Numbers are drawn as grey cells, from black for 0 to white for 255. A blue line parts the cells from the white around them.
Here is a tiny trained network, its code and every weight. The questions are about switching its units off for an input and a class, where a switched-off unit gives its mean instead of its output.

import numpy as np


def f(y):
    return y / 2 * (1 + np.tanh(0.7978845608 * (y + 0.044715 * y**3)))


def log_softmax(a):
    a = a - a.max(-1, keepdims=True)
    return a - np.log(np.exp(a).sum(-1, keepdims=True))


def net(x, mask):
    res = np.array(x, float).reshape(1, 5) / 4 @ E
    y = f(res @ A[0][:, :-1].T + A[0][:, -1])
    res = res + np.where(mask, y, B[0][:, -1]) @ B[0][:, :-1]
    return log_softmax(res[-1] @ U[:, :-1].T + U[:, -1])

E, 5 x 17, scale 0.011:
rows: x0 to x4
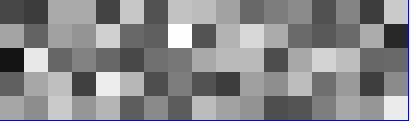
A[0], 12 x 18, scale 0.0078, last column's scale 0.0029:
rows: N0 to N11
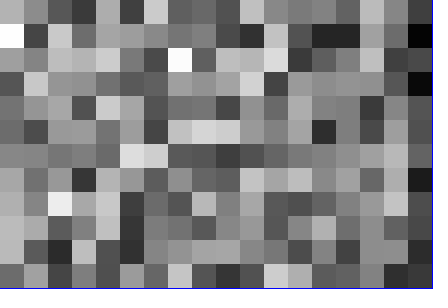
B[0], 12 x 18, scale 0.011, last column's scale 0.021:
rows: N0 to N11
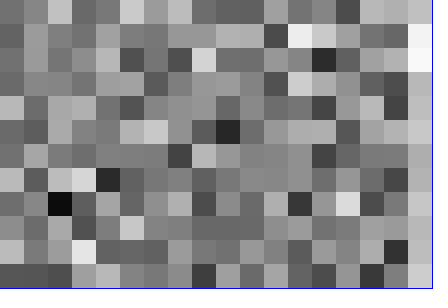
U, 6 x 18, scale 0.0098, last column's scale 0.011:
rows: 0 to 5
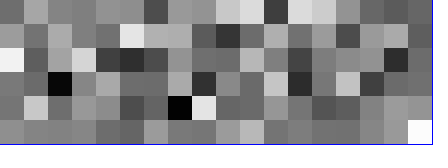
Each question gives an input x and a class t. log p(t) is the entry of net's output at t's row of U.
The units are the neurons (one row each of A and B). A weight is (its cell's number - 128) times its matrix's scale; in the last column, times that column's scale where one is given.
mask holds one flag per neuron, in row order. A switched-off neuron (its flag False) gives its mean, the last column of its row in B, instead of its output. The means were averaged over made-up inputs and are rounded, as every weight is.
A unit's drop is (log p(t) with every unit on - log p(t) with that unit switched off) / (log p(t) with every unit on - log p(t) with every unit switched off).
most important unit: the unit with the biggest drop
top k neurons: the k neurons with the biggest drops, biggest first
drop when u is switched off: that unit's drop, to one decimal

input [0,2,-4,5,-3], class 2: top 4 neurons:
[N7 N4 N3 N8]
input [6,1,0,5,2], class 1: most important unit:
N5
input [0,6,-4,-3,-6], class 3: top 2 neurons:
[N11 N6]
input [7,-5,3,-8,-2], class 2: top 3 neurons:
[N10 N0 N9]
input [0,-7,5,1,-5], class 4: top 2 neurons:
[N1 N8]
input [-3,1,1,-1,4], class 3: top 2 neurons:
[N8 N5]
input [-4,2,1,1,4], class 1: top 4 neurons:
[N11 N0 N9 N1]
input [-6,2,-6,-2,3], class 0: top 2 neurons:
[N1 N5]
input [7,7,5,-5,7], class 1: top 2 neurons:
[N5 N1]
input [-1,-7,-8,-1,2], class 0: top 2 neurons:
[N1 N2]
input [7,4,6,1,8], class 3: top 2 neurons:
[N8 N1]
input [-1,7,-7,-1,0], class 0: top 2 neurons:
[N1 N6]
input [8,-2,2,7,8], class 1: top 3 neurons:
[N5 N11 N10]
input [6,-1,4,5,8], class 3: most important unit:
N8
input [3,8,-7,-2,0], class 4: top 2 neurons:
[N2 N3]
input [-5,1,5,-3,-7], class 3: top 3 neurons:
[N1 N11 N5]
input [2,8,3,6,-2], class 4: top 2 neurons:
[N2 N10]
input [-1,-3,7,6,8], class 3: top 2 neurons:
[N8 N1]
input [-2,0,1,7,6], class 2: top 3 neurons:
[N4 N7 N11]
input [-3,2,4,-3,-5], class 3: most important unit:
N1
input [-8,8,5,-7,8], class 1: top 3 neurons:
[N0 N9 N11]
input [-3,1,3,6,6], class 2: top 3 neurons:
[N4 N7 N11]
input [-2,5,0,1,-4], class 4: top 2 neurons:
[N2 N8]
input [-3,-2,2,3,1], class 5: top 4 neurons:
[N1 N2 N5 N10]
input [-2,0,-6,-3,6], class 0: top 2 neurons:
[N1 N11]
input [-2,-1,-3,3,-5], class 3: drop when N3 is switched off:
0.1
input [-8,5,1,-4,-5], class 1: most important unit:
N0
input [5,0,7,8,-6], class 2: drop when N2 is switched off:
0.0
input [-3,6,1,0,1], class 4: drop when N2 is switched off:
0.8
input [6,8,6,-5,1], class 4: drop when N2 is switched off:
1.3
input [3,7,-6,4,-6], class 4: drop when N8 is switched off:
0.3
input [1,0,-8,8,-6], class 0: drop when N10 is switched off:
0.2
